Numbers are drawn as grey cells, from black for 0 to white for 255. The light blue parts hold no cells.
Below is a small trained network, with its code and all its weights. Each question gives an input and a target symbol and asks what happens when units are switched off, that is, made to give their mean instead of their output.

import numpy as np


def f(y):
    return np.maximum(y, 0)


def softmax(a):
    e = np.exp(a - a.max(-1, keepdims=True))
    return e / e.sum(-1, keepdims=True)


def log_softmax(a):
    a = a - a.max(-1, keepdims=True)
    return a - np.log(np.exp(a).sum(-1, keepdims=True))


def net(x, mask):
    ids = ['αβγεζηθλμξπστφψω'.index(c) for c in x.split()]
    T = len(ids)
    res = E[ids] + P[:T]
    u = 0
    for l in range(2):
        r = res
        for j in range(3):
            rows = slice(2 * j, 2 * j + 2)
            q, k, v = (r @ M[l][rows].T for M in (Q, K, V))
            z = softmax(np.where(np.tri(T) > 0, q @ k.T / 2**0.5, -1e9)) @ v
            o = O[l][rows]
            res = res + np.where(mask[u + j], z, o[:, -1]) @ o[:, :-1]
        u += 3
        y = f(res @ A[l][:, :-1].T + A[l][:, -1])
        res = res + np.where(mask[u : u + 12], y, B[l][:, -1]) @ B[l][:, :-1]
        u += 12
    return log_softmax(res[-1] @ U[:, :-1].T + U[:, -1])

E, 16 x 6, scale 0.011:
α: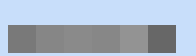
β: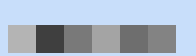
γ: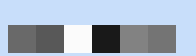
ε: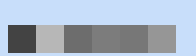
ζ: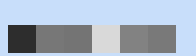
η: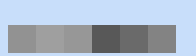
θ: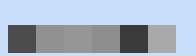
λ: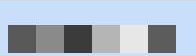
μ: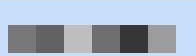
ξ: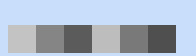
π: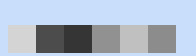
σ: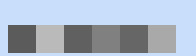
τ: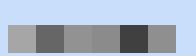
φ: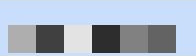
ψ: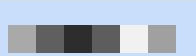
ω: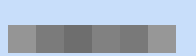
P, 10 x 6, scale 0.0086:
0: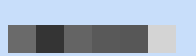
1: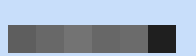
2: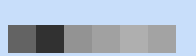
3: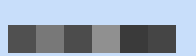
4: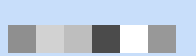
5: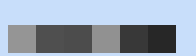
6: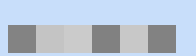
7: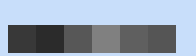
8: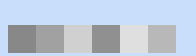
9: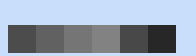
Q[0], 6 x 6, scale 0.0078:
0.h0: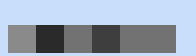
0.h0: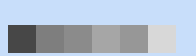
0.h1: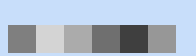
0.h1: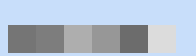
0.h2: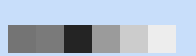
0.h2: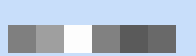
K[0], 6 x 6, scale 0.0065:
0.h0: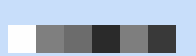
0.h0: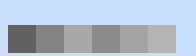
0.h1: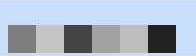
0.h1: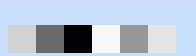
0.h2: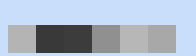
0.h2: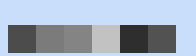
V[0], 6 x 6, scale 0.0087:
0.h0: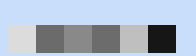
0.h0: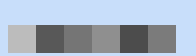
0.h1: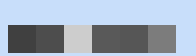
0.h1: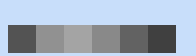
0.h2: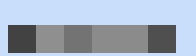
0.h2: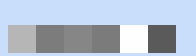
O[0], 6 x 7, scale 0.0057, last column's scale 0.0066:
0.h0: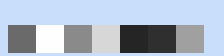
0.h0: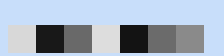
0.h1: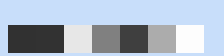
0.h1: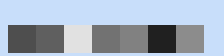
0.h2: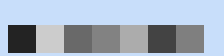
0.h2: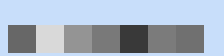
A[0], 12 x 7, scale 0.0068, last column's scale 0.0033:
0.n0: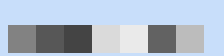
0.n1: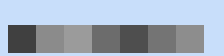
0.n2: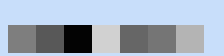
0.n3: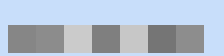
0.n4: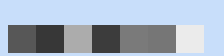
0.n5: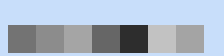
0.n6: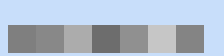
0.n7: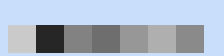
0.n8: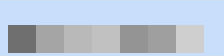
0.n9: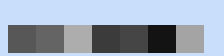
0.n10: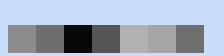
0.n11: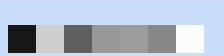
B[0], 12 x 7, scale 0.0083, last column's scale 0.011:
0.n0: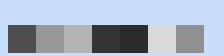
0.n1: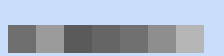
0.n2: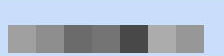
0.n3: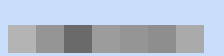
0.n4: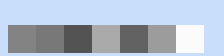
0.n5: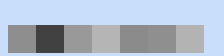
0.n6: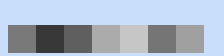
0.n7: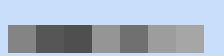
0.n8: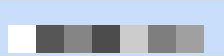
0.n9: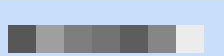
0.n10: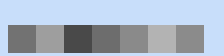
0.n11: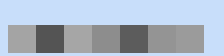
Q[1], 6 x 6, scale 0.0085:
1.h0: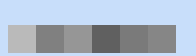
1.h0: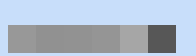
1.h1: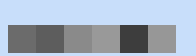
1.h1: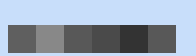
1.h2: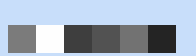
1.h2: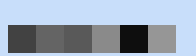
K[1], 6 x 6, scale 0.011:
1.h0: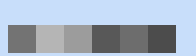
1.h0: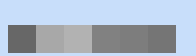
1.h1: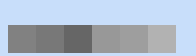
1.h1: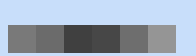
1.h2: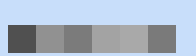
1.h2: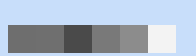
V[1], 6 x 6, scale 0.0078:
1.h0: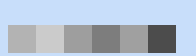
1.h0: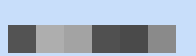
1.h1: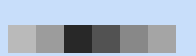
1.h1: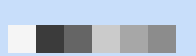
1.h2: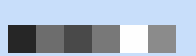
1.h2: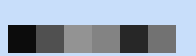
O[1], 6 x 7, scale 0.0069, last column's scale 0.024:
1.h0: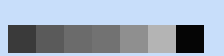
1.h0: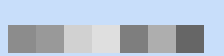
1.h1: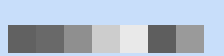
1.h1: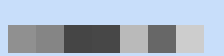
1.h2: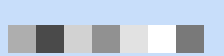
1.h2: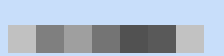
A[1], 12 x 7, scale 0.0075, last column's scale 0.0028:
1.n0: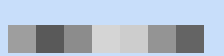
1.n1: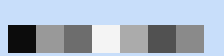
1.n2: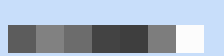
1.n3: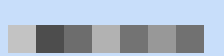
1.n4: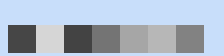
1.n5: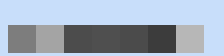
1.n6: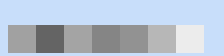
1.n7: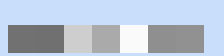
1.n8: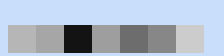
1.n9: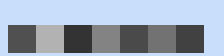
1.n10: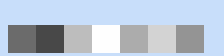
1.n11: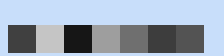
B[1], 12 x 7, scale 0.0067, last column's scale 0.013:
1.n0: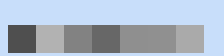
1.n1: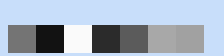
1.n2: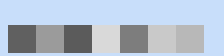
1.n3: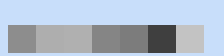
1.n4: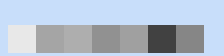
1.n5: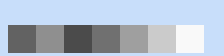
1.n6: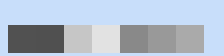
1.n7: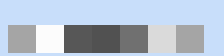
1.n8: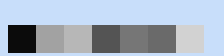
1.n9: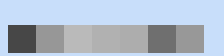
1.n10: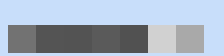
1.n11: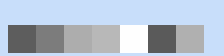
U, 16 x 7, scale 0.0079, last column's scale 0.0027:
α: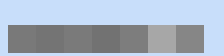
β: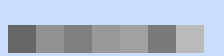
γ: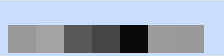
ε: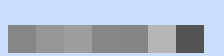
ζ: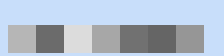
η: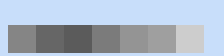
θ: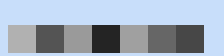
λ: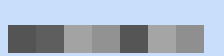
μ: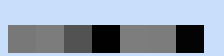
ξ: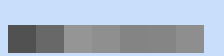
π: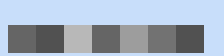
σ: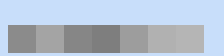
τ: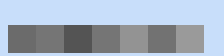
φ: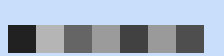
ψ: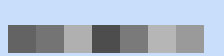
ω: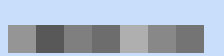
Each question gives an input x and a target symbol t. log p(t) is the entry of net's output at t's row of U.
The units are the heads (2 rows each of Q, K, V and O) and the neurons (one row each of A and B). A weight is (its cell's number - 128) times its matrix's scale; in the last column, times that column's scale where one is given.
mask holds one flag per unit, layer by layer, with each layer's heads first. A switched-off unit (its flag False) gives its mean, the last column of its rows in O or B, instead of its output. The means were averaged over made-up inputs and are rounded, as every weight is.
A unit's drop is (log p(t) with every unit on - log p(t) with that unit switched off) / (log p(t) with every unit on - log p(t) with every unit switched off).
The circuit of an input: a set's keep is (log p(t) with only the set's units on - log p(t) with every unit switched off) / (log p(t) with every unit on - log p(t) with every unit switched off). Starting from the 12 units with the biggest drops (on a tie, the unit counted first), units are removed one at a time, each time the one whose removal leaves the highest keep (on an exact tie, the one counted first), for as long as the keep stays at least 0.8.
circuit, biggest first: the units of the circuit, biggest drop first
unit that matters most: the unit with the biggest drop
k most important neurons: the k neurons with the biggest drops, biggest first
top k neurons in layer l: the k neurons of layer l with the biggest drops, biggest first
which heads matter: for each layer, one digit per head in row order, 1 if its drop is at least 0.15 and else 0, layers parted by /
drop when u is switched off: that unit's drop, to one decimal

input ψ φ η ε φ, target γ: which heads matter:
100 / 011
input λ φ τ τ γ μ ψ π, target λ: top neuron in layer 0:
(0.n10)
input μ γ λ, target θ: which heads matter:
101 / 101
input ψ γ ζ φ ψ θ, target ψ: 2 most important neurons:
(1.n1, 0.n10)
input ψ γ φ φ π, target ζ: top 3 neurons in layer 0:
(0.n9, 0.n1, 0.n8)
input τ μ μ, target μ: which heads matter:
101 / 111
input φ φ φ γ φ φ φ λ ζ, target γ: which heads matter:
110 / 011
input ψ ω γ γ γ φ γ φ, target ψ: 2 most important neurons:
(1.n1, 0.n10)
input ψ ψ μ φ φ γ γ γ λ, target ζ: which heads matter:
000 / 111
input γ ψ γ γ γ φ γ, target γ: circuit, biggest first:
(1.h2, 1.h1, 1.n11)
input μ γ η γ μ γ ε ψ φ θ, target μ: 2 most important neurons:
(0.n7, 0.n6)
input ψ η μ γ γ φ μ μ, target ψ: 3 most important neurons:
(1.n1, 0.n10, 1.n7)
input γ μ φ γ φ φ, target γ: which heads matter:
010 / 011
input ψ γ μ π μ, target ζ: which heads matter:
010 / 111
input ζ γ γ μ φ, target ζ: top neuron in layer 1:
(1.n5)
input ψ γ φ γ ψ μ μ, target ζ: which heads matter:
000 / 110
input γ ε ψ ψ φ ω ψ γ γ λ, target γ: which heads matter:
011 / 011
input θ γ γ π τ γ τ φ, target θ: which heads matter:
101 / 111
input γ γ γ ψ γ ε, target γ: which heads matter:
010 / 011
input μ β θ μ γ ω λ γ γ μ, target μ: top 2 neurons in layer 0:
(0.n7, 0.n6)
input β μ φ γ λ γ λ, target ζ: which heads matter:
000 / 110
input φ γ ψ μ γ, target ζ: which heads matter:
000 / 111
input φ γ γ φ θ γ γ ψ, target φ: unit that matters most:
1.h2
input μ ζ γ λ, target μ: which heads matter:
101 / 110
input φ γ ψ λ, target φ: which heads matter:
101 / 011
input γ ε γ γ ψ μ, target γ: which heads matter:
011 / 011
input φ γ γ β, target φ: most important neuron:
(1.n2)
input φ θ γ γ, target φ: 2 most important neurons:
(1.n2, 0.n9)
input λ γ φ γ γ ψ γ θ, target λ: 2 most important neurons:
(0.n0, 1.n10)
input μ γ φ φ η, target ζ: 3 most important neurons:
(0.n9, 0.n8, 0.n1)
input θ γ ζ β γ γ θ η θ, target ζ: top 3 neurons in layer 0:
(0.n8, 0.n9, 0.n11)
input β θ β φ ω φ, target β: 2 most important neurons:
(1.n11, 0.n2)
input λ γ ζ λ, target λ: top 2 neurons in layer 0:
(0.n0, 0.n11)
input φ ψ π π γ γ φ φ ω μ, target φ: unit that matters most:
1.h2
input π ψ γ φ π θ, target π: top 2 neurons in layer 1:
(1.n1, 1.n11)
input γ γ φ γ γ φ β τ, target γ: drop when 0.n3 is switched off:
0.0
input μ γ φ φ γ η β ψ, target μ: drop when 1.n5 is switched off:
0.1
